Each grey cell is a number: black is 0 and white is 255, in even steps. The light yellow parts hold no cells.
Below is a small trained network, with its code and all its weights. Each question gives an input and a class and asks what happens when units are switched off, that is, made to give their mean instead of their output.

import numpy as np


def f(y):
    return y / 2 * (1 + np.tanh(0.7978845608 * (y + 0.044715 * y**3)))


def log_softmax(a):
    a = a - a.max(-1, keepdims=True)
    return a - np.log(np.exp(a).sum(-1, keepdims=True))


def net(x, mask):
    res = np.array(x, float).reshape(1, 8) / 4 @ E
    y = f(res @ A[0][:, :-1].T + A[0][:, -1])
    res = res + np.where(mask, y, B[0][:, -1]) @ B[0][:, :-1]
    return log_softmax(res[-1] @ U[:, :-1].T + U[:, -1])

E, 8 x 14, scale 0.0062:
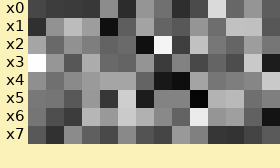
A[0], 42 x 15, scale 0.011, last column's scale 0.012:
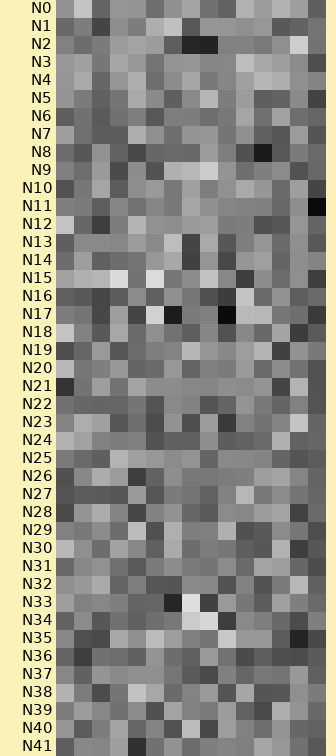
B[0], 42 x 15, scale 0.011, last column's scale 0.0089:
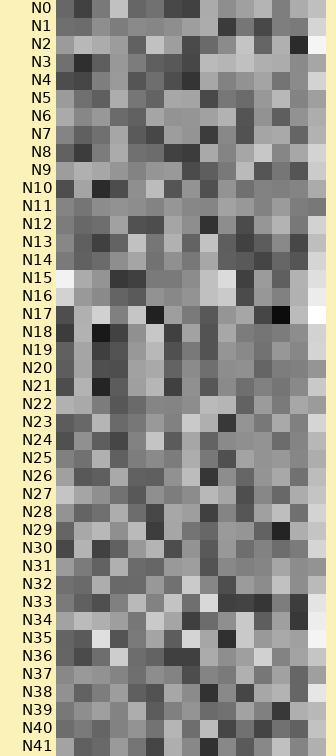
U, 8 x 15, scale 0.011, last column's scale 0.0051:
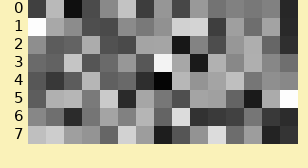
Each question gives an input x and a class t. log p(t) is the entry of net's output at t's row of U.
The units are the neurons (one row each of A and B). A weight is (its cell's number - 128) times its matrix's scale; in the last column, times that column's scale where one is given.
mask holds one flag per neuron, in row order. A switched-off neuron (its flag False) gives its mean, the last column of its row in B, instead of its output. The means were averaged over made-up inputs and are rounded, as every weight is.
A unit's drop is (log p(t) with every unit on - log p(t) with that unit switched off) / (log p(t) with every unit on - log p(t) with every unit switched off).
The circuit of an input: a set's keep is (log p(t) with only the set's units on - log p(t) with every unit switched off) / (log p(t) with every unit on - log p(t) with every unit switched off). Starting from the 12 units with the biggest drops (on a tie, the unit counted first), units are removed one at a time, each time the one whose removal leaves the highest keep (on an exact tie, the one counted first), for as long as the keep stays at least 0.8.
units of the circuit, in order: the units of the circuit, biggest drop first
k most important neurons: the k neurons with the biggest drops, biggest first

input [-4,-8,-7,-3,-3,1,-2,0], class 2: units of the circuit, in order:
N38
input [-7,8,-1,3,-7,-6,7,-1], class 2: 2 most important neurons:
N28; N41
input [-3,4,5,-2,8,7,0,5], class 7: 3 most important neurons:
N2; N37; N29
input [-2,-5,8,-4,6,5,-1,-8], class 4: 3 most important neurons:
N0; N4; N3
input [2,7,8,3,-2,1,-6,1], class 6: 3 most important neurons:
N33; N40; N38
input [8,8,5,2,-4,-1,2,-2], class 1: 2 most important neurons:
N16; N27
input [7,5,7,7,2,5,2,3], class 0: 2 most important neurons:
N18; N15
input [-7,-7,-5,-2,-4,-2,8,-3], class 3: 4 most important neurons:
N35; N1; N16; N25
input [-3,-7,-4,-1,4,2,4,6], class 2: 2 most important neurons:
N38; N12
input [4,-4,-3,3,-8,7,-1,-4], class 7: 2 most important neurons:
N34; N29
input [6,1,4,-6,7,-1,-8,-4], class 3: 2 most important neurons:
N32; N23
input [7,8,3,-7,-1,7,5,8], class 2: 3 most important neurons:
N28; N41; N26
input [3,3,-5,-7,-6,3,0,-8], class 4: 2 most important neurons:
N0; N4
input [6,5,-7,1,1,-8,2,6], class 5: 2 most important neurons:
N29; N39
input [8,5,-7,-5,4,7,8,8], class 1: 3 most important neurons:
N16; N27; N22
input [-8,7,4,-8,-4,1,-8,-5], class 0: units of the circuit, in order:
N19
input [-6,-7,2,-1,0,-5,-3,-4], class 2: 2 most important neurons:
N12; N16
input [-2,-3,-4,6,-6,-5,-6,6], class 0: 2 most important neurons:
N30; N24
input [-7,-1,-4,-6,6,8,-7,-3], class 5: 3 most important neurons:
N17; N35; N16
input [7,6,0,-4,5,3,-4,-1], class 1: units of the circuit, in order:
N16
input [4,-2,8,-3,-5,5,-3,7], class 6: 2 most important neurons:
N33; N40
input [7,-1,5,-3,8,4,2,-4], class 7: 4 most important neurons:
N2; N15; N37; N40
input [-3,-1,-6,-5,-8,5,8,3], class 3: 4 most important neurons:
N35; N1; N2; N25
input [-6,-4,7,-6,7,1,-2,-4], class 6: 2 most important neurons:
N33; N34
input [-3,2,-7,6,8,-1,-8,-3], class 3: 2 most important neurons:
N23; N34
